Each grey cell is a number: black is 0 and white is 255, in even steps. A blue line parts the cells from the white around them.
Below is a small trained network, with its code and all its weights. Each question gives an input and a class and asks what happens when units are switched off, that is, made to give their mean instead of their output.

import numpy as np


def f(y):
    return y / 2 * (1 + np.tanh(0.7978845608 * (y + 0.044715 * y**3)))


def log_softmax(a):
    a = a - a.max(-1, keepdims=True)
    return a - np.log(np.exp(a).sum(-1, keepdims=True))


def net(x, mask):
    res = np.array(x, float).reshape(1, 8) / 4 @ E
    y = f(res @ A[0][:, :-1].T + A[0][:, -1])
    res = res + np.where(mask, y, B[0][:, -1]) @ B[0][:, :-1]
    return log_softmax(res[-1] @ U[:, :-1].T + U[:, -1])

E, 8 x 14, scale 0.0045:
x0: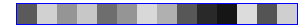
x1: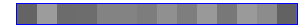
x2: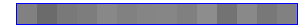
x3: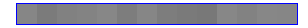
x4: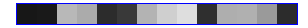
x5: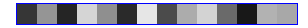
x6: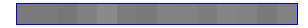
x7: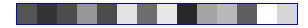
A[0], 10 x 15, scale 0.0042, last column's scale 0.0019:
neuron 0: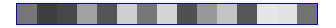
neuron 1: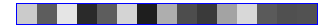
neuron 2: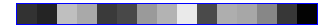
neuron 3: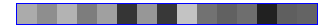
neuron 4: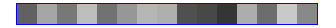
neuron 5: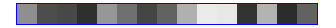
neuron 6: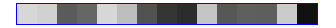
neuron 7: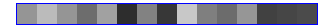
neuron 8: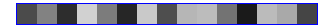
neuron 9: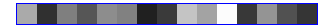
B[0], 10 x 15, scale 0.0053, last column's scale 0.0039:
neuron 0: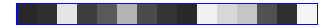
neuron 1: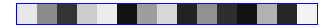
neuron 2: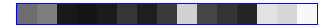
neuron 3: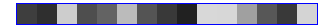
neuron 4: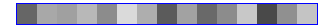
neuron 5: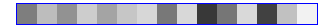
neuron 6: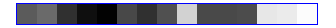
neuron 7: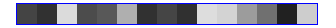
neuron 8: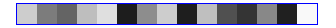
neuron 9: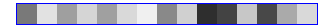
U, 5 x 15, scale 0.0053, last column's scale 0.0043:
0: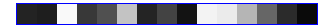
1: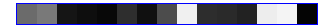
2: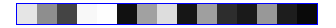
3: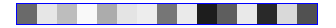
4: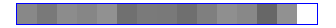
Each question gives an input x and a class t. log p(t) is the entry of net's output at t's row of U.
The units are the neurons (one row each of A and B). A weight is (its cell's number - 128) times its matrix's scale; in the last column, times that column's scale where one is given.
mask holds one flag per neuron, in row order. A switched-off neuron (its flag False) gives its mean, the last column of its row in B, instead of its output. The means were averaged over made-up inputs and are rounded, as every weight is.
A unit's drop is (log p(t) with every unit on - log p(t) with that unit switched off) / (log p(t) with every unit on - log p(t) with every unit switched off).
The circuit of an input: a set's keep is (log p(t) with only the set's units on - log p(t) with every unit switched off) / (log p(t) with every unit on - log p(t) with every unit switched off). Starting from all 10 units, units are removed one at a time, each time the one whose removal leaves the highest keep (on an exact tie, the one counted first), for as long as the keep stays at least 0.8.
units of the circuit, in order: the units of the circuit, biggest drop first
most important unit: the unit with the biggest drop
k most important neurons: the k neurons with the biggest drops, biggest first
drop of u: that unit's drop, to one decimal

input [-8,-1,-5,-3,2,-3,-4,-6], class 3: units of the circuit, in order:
neuron 9
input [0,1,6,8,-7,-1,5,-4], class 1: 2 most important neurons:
neuron 6; neuron 0
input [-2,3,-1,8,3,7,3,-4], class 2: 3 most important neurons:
neuron 8; neuron 0; neuron 6
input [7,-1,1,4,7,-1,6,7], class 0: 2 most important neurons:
neuron 0; neuron 6
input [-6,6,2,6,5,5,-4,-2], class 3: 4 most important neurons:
neuron 5; neuron 9; neuron 1; neuron 6
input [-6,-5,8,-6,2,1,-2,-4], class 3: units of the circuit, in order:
neuron 9; neuron 5
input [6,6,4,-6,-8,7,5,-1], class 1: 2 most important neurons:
neuron 6; neuron 1
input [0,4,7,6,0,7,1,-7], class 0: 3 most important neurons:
neuron 7; neuron 3; neuron 1
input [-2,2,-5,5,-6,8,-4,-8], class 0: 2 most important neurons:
neuron 7; neuron 3
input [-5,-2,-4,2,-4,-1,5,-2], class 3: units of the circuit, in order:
neuron 9; neuron 5
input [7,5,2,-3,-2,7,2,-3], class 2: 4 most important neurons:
neuron 8; neuron 5; neuron 9; neuron 0
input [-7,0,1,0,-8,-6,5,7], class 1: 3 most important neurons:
neuron 6; neuron 3; neuron 7
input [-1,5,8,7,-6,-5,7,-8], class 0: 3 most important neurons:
neuron 7; neuron 3; neuron 2
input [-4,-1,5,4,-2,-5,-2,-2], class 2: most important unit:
neuron 1
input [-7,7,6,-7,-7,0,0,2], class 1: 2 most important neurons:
neuron 6; neuron 4
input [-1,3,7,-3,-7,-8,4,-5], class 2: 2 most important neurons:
neuron 1; neuron 2
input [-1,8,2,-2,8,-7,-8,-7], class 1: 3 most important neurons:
neuron 2; neuron 0; neuron 1
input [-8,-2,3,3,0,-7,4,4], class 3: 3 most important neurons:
neuron 9; neuron 5; neuron 8
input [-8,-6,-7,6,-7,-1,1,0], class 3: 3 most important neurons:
neuron 9; neuron 5; neuron 2
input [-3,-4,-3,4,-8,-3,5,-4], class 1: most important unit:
neuron 6
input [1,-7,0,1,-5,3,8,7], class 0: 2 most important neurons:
neuron 0; neuron 2
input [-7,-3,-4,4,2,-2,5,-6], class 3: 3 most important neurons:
neuron 9; neuron 5; neuron 0
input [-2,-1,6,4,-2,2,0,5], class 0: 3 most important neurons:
neuron 0; neuron 1; neuron 2
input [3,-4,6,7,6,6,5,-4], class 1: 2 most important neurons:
neuron 2; neuron 1
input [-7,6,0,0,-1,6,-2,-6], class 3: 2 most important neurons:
neuron 5; neuron 9
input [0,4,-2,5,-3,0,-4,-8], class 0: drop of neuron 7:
0.1
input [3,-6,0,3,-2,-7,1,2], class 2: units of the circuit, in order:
neuron 1
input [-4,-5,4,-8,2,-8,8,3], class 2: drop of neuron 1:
0.7
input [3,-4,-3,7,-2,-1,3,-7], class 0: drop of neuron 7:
0.1
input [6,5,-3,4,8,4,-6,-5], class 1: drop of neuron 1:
0.0
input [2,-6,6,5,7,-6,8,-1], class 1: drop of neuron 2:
1.2
